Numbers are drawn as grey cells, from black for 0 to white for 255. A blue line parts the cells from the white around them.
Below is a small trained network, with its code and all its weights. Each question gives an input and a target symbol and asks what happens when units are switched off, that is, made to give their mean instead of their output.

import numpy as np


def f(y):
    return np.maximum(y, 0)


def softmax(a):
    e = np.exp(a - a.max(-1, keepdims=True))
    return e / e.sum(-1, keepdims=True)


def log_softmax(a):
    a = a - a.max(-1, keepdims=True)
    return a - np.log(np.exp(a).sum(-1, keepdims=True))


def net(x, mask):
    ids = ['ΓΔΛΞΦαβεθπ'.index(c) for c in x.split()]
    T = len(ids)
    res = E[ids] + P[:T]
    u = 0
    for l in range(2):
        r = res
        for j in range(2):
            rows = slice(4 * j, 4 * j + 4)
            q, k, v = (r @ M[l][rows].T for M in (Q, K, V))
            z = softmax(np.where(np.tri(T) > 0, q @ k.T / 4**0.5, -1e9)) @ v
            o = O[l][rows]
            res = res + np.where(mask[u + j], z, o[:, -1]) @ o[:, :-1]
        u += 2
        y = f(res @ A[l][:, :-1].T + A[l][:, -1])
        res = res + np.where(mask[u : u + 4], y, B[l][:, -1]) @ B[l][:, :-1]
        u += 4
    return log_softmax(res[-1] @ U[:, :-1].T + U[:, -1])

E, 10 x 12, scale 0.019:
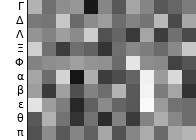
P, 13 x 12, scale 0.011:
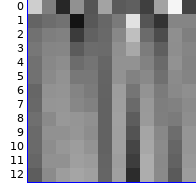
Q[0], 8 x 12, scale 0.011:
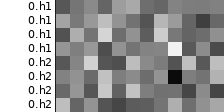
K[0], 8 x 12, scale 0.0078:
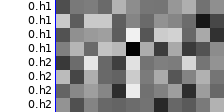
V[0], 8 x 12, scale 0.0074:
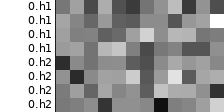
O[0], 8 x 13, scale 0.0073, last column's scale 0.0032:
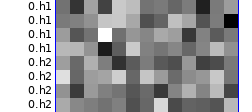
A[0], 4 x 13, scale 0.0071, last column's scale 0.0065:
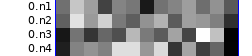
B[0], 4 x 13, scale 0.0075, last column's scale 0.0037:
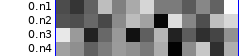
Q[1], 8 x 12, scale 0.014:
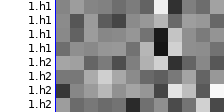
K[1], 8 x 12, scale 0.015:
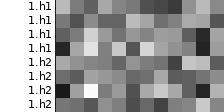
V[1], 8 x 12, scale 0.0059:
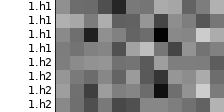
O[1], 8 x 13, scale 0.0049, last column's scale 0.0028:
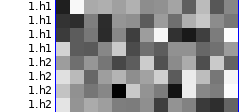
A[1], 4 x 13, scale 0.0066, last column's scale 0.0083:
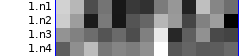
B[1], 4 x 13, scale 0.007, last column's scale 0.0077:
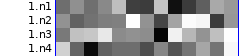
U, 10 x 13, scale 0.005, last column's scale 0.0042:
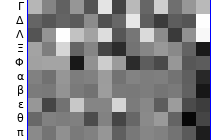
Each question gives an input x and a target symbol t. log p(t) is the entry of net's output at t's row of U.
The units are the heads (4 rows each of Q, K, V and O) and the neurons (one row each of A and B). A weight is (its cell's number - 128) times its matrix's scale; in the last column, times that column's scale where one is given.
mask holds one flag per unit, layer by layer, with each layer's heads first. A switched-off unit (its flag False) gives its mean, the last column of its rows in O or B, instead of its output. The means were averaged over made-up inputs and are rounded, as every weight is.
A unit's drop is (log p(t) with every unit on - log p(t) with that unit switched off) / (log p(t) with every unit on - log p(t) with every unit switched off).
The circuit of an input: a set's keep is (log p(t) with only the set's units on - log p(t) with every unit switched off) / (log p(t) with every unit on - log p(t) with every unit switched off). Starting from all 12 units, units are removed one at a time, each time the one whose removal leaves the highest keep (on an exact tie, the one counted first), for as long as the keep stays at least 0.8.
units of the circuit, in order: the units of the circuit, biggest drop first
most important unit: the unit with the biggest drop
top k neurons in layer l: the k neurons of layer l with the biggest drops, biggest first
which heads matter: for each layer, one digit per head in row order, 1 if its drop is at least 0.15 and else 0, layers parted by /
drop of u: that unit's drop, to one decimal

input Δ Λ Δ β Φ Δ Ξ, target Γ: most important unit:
0.h2
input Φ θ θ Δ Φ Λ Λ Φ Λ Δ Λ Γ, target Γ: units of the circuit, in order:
0.h2, 1.h2
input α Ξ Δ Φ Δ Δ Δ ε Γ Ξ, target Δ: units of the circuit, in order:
0.h1, 1.n3, 1.h2
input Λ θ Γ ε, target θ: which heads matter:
01 / 00
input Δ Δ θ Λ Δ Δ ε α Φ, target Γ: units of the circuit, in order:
0.h1, 1.n4, 1.h2
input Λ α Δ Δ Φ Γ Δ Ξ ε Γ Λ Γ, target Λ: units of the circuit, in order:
0.h1, 1.h2
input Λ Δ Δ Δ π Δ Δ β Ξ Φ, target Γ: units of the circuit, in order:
1.h2, 0.n4
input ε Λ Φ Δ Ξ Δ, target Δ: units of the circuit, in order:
1.h2, 1.h1, 1.n3
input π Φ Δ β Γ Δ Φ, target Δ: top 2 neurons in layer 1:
1.n4, 1.n3
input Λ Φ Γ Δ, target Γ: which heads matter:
01 / 01
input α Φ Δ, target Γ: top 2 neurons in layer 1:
1.n4, 1.n3
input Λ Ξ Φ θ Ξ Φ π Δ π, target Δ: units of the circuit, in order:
1.n3, 1.h2
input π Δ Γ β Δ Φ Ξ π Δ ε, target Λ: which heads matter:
10 / 00
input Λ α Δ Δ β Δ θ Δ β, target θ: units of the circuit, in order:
0.h2
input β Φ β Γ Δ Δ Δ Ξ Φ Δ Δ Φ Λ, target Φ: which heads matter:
10 / 00
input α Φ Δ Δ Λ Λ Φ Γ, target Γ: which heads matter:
00 / 01
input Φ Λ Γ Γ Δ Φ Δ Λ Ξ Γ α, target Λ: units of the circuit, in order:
0.h1, 1.h1
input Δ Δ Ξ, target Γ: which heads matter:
01 / 01
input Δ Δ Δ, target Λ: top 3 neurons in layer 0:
0.n2, 0.n4, 0.n3
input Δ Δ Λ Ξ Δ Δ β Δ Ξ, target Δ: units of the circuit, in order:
1.n1
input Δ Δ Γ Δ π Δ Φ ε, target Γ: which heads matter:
11 / 01
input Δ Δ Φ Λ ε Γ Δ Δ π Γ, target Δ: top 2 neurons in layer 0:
0.n2, 0.n4
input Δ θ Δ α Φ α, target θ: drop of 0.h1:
0.2
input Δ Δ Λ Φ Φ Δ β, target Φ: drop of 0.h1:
1.1
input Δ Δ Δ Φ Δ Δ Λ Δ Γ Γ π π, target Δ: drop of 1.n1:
0.1
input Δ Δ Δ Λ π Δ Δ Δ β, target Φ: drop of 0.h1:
1.2
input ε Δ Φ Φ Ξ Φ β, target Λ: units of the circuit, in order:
0.h1
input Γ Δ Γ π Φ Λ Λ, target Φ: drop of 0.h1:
1.0
